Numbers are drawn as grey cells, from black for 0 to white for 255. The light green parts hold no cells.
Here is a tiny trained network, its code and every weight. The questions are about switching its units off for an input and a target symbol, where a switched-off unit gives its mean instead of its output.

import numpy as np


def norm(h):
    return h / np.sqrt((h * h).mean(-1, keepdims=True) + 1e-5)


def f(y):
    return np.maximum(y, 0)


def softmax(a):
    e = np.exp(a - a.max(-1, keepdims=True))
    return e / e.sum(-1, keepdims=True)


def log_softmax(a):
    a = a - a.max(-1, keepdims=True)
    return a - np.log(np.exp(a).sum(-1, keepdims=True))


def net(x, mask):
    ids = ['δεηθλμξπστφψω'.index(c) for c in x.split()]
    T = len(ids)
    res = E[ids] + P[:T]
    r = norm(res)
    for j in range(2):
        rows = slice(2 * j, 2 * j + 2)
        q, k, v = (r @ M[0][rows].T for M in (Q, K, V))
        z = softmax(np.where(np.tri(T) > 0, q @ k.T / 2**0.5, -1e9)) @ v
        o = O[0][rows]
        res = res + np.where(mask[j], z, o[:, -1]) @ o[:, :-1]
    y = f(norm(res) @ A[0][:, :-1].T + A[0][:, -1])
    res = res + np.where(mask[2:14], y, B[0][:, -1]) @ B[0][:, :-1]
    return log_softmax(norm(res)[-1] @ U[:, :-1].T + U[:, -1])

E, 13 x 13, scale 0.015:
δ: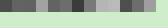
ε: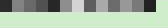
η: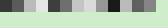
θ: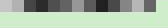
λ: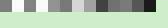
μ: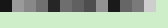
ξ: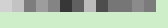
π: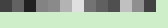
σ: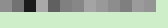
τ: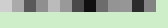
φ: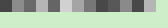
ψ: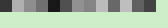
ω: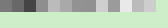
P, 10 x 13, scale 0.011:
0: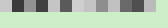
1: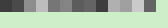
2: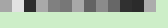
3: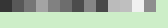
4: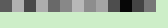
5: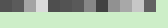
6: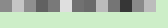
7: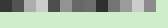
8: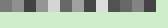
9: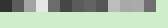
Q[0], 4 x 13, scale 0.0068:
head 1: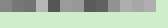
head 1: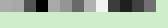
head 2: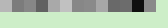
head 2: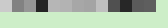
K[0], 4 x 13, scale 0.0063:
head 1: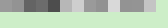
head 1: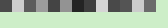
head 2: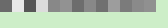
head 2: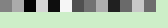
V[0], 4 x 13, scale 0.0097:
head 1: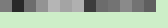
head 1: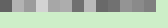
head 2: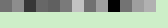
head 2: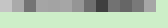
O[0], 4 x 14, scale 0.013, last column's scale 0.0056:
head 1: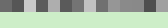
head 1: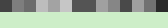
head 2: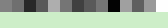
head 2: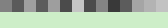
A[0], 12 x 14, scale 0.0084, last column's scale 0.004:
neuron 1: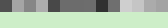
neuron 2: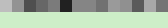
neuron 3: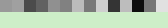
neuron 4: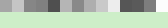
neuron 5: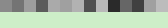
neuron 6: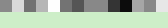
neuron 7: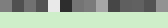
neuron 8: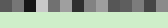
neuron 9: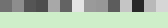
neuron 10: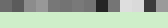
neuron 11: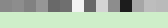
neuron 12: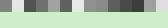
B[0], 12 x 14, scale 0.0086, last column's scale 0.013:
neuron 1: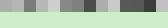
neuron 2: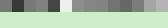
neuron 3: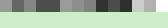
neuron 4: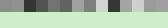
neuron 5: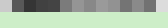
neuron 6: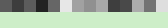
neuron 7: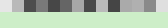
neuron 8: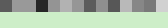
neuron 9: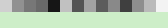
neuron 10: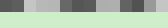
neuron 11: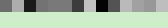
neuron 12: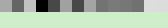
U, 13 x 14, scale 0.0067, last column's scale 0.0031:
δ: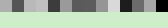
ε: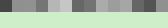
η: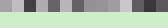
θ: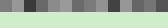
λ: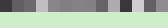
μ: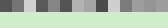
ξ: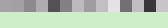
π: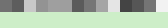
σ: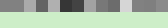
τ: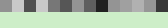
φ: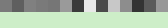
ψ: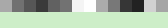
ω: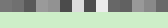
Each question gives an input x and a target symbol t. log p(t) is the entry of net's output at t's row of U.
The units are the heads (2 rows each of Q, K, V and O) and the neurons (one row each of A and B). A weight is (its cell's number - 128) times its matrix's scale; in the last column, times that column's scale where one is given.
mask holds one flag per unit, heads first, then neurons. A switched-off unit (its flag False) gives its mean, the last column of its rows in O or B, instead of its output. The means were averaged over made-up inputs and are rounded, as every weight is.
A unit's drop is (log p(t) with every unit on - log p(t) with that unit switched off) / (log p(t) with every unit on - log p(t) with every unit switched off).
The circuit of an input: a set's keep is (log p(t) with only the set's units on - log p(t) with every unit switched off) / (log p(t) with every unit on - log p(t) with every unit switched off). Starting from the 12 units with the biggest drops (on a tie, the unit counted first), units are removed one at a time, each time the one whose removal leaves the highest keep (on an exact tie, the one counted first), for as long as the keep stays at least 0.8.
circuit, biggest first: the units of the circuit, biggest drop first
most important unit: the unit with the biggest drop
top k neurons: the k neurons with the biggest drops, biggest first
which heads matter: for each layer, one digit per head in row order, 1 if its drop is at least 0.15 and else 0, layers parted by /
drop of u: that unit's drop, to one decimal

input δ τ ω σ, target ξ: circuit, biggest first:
[head 2; neuron 12]
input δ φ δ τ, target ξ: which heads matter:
01
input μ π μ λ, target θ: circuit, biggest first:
[head 2]
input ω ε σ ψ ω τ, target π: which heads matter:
01
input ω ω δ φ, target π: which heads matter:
00
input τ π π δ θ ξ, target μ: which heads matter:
01
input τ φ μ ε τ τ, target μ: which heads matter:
11
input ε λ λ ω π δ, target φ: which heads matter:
11
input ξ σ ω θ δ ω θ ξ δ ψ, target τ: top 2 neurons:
[neuron 11; neuron 6]
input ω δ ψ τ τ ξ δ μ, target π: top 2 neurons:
[neuron 1; neuron 7]
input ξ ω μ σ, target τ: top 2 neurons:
[neuron 11; neuron 6]
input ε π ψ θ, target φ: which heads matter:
11
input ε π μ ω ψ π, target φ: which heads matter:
11
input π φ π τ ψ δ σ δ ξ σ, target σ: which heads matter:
10
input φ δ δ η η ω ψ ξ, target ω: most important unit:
head 1
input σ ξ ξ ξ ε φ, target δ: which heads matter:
10
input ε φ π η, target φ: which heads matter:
11
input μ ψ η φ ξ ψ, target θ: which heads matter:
01
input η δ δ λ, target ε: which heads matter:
00
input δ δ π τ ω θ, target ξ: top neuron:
[neuron 4]
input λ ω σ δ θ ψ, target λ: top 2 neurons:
[neuron 11; neuron 7]
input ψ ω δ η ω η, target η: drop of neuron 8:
0.0
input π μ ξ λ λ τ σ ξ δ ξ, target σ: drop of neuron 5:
0.1
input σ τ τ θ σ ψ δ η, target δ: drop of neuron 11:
0.1
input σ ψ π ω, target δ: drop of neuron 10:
0.2
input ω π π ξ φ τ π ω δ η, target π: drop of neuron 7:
0.1
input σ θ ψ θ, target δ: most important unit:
neuron 10
